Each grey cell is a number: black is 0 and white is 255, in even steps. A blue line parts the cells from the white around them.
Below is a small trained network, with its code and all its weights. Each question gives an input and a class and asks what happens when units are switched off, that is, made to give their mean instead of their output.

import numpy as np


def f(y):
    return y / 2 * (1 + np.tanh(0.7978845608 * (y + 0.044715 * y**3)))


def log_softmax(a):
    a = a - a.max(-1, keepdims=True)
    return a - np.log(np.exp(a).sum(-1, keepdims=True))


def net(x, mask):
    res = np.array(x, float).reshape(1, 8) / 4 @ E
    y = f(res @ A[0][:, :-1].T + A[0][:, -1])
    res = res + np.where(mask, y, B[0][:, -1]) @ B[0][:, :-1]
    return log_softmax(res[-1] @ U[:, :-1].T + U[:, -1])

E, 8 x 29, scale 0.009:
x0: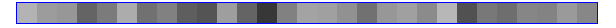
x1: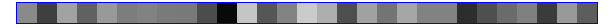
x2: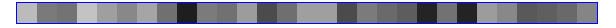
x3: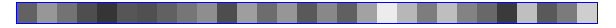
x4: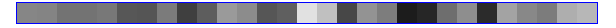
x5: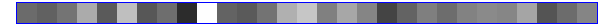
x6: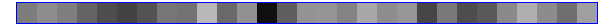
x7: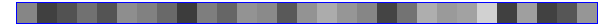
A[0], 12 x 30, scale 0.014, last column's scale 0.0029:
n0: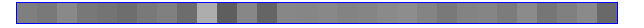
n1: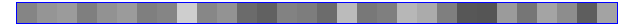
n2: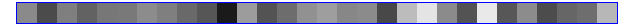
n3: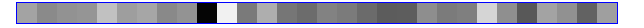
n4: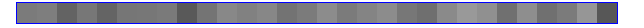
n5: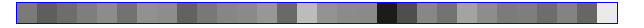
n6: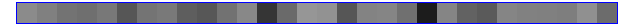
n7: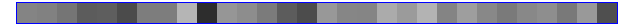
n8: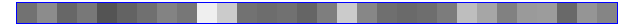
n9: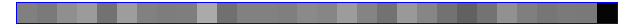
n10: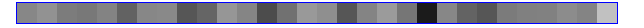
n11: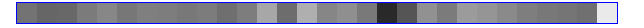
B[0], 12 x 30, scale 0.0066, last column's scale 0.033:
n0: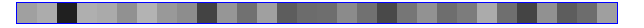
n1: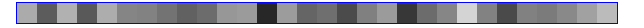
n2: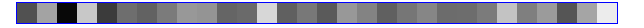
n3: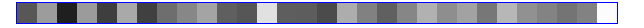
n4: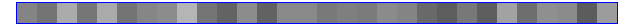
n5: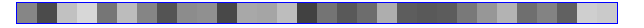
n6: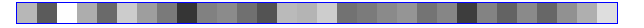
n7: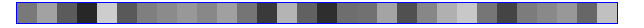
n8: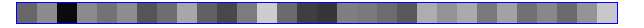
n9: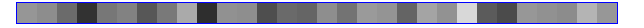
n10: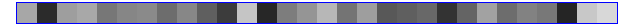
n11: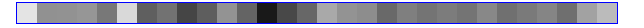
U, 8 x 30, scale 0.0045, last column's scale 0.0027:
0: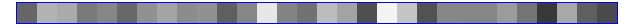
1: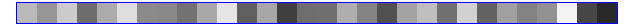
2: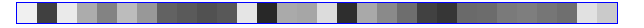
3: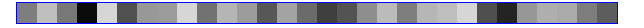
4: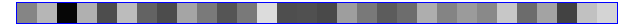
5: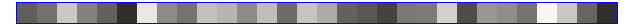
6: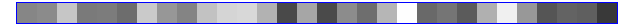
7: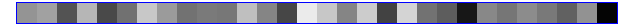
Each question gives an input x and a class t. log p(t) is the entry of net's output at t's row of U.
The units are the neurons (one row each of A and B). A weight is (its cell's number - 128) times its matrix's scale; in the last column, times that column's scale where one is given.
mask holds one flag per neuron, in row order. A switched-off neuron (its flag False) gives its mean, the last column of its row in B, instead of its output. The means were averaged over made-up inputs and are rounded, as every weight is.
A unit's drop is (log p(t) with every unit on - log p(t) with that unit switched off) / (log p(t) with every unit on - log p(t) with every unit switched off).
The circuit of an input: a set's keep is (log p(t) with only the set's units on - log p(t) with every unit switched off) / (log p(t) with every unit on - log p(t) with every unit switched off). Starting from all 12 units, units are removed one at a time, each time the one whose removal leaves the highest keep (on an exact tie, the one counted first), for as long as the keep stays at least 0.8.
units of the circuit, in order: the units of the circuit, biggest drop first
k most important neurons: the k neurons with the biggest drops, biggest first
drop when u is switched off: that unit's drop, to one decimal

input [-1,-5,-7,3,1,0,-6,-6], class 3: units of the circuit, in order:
[n2, n7]
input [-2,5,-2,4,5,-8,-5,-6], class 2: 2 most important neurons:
[n10, n6]
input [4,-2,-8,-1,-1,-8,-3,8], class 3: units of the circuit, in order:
[n7]
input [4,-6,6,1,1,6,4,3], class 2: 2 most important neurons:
[n3, n2]
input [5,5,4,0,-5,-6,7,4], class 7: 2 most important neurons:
[n2, n3]
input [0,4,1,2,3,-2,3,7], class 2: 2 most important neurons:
[n3, n6]
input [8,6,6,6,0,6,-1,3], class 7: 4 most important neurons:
[n2, n1, n0, n5]
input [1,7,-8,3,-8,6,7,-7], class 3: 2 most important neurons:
[n1, n3]
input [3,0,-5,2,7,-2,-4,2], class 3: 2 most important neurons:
[n7, n6]
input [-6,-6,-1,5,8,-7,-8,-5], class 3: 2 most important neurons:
[n7, n2]
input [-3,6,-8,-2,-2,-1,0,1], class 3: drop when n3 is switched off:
0.5
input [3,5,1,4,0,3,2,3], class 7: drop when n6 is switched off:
0.2
